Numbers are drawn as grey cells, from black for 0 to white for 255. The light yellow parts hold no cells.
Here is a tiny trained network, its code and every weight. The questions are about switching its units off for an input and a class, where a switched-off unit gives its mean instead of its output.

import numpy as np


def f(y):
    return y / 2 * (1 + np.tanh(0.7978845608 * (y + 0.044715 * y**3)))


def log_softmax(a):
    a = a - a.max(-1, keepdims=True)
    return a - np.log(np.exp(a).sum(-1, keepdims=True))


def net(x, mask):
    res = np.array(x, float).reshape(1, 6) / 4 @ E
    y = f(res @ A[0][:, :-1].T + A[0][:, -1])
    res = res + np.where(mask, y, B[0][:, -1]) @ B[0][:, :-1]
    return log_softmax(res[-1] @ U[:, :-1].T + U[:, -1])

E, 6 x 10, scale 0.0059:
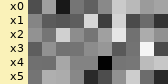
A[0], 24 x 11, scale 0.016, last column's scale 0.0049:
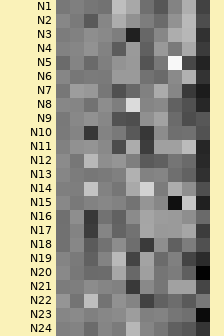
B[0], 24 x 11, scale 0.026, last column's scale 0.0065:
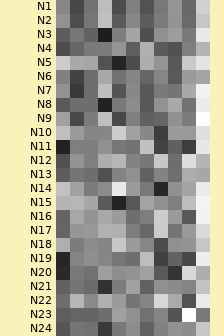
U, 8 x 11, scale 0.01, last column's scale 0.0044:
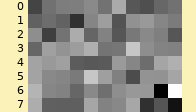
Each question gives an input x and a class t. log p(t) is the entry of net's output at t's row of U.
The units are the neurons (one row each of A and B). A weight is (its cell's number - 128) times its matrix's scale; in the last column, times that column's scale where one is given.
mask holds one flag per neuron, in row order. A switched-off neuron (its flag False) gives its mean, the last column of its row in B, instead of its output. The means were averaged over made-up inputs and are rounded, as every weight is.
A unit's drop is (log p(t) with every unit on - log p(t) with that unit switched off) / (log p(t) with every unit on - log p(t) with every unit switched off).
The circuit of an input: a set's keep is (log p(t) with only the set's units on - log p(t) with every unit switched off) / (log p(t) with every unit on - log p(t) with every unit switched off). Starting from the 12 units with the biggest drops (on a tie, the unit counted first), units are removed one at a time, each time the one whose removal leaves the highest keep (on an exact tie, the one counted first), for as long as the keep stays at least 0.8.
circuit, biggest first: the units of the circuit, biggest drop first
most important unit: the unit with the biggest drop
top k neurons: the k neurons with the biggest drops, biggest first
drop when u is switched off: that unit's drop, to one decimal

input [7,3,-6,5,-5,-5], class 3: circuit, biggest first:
(N16)
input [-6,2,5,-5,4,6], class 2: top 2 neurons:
(N9, N16)
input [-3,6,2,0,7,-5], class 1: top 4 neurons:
(N3, N21, N11, N4)
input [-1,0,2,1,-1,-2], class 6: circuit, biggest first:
(N7, N20, N12)
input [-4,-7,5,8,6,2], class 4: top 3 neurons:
(N5, N19, N20)
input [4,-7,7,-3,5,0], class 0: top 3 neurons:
(N11, N4, N10)
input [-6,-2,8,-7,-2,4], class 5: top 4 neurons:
(N14, N5, N16, N17)
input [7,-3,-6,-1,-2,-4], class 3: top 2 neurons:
(N16, N17)
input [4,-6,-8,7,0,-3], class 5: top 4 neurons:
(N10, N18, N15, N19)
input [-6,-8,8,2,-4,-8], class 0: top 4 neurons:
(N11, N4, N9, N7)
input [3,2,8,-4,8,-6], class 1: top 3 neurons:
(N3, N21, N10)
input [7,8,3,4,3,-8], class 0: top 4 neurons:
(N19, N20, N9, N7)
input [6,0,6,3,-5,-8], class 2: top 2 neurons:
(N1, N2)
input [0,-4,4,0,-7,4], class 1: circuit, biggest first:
(N8)
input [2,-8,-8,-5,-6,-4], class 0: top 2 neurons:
(N11, N4)
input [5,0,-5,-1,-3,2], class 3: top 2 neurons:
(N16, N14)
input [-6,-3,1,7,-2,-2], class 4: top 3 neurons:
(N5, N16, N17)
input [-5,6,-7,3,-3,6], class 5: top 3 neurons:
(N10, N18, N11)
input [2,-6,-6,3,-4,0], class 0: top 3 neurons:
(N11, N14, N4)
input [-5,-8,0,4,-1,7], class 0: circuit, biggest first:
(N11)
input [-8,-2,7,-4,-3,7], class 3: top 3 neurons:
(N22, N12, N1)
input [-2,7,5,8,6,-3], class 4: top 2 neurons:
(N5, N11)
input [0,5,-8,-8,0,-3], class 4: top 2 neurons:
(N15, N14)
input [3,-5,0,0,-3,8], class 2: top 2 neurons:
(N7, N9)
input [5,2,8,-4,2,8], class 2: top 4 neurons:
(N9, N7, N10, N18)
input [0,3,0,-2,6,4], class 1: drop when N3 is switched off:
0.2
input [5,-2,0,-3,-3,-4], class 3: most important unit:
N9
